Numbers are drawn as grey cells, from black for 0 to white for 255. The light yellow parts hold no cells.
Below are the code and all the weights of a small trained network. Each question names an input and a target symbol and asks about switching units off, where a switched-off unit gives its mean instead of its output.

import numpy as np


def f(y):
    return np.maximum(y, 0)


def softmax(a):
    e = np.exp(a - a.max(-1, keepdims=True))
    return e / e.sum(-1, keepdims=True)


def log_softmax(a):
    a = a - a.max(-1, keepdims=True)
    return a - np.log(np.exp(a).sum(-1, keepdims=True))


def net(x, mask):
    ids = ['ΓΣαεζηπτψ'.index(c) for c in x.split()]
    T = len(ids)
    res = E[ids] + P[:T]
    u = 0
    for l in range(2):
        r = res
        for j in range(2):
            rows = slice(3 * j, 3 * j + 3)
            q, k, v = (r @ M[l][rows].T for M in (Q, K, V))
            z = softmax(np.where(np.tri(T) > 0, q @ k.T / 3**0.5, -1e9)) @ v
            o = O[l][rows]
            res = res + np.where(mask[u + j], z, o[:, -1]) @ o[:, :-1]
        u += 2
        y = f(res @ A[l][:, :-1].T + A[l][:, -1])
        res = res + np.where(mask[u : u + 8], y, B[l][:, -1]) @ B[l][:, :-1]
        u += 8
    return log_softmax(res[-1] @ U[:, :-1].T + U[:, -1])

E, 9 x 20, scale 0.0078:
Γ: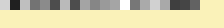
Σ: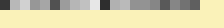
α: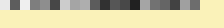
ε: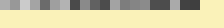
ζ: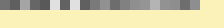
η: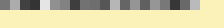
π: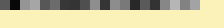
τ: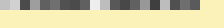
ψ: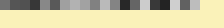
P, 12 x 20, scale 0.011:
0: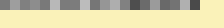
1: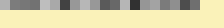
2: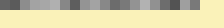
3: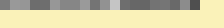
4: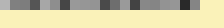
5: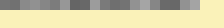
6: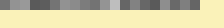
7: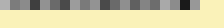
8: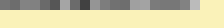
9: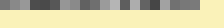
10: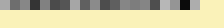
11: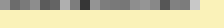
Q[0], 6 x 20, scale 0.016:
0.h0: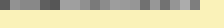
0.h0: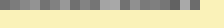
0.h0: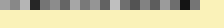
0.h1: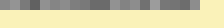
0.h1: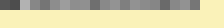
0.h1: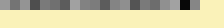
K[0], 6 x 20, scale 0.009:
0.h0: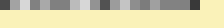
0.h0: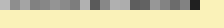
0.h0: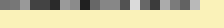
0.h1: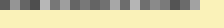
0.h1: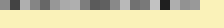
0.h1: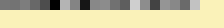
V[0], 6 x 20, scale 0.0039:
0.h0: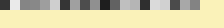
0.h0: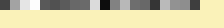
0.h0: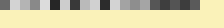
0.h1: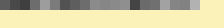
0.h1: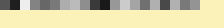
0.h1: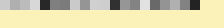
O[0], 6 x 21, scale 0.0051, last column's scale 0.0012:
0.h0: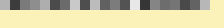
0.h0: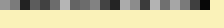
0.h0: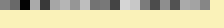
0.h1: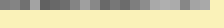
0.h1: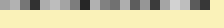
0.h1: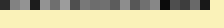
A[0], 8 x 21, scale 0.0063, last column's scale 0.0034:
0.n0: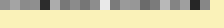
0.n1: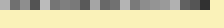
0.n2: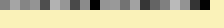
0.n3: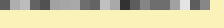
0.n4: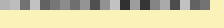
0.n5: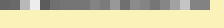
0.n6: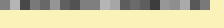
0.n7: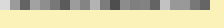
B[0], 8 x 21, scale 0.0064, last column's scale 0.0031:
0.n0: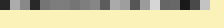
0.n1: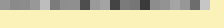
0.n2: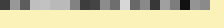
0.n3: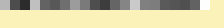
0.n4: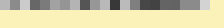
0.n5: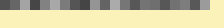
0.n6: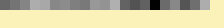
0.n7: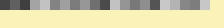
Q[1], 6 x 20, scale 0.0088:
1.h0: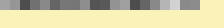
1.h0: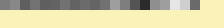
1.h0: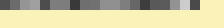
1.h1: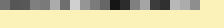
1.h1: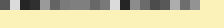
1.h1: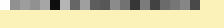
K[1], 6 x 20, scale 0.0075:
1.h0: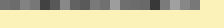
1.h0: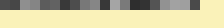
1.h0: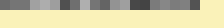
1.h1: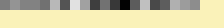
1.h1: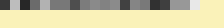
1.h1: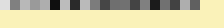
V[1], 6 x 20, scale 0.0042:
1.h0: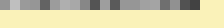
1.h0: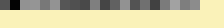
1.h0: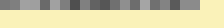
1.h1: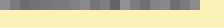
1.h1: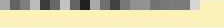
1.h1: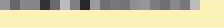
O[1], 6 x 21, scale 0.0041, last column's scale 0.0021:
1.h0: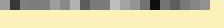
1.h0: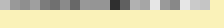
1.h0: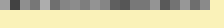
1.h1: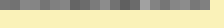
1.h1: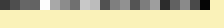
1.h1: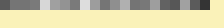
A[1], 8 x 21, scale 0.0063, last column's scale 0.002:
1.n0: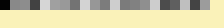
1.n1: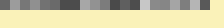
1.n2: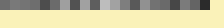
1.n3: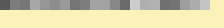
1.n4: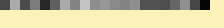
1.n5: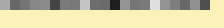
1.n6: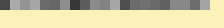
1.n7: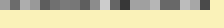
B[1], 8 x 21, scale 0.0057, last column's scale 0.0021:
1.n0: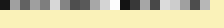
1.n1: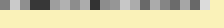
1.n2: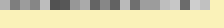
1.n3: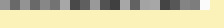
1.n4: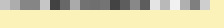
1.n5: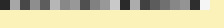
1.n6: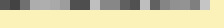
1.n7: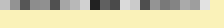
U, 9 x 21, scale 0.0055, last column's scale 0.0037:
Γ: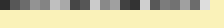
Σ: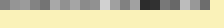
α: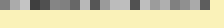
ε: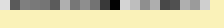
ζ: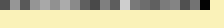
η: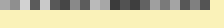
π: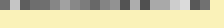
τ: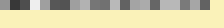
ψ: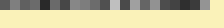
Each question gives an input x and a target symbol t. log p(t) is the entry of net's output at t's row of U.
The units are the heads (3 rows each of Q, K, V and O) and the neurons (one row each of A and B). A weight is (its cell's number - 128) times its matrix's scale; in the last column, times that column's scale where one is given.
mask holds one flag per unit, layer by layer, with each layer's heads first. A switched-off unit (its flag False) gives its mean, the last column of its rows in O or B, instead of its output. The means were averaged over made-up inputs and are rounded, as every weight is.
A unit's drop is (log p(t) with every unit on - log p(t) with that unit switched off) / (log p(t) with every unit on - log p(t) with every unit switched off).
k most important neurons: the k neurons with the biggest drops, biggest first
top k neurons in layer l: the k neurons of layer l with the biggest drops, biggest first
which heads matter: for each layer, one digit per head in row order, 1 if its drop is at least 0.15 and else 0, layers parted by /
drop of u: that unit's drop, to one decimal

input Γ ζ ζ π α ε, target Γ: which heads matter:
00 / 00
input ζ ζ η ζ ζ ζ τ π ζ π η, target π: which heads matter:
11 / 10
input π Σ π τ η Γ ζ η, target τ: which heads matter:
11 / 00
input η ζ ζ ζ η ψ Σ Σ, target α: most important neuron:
1.n1
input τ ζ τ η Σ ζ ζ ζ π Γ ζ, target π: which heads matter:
11 / 10
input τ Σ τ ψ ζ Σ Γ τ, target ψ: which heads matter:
01 / 00
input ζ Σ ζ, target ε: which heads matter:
00 / 01
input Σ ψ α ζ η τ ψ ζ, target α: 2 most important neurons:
1.n1, 0.n3
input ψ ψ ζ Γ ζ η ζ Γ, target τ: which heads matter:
01 / 00
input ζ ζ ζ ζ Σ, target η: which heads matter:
11 / 00
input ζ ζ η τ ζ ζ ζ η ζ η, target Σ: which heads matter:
01 / 00
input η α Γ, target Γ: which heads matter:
00 / 01
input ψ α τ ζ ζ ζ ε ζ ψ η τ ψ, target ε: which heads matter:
00 / 00
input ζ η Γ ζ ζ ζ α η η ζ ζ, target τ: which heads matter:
01 / 00
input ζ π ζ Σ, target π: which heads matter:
10 / 00
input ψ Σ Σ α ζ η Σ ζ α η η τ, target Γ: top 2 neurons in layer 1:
1.n6, 1.n7
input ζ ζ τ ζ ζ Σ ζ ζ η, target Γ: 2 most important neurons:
1.n0, 0.n3
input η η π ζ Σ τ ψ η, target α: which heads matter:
10 / 00
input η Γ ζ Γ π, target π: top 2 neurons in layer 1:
1.n5, 1.n1
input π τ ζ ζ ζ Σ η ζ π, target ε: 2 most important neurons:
1.n7, 0.n6
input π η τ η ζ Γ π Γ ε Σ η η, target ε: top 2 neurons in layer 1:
1.n3, 1.n7
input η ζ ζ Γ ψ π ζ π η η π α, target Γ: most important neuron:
1.n0
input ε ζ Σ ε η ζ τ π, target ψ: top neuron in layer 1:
1.n5
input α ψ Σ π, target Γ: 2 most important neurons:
1.n6, 0.n6
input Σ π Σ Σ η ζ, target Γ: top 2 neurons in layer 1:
1.n0, 1.n7
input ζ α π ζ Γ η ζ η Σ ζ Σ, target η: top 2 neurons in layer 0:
0.n1, 0.n3
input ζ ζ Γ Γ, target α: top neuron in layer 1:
1.n2
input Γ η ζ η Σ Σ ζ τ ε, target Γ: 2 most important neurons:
1.n6, 0.n3
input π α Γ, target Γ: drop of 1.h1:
0.2
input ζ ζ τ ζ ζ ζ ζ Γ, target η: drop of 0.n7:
0.0
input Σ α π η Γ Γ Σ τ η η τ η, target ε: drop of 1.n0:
0.1
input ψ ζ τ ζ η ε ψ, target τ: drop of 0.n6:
0.1
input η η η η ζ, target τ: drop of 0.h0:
0.2
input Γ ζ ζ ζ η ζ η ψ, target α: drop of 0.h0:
0.7
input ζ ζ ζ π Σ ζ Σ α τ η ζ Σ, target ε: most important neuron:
1.n3
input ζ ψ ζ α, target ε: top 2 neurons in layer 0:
0.n3, 0.n4
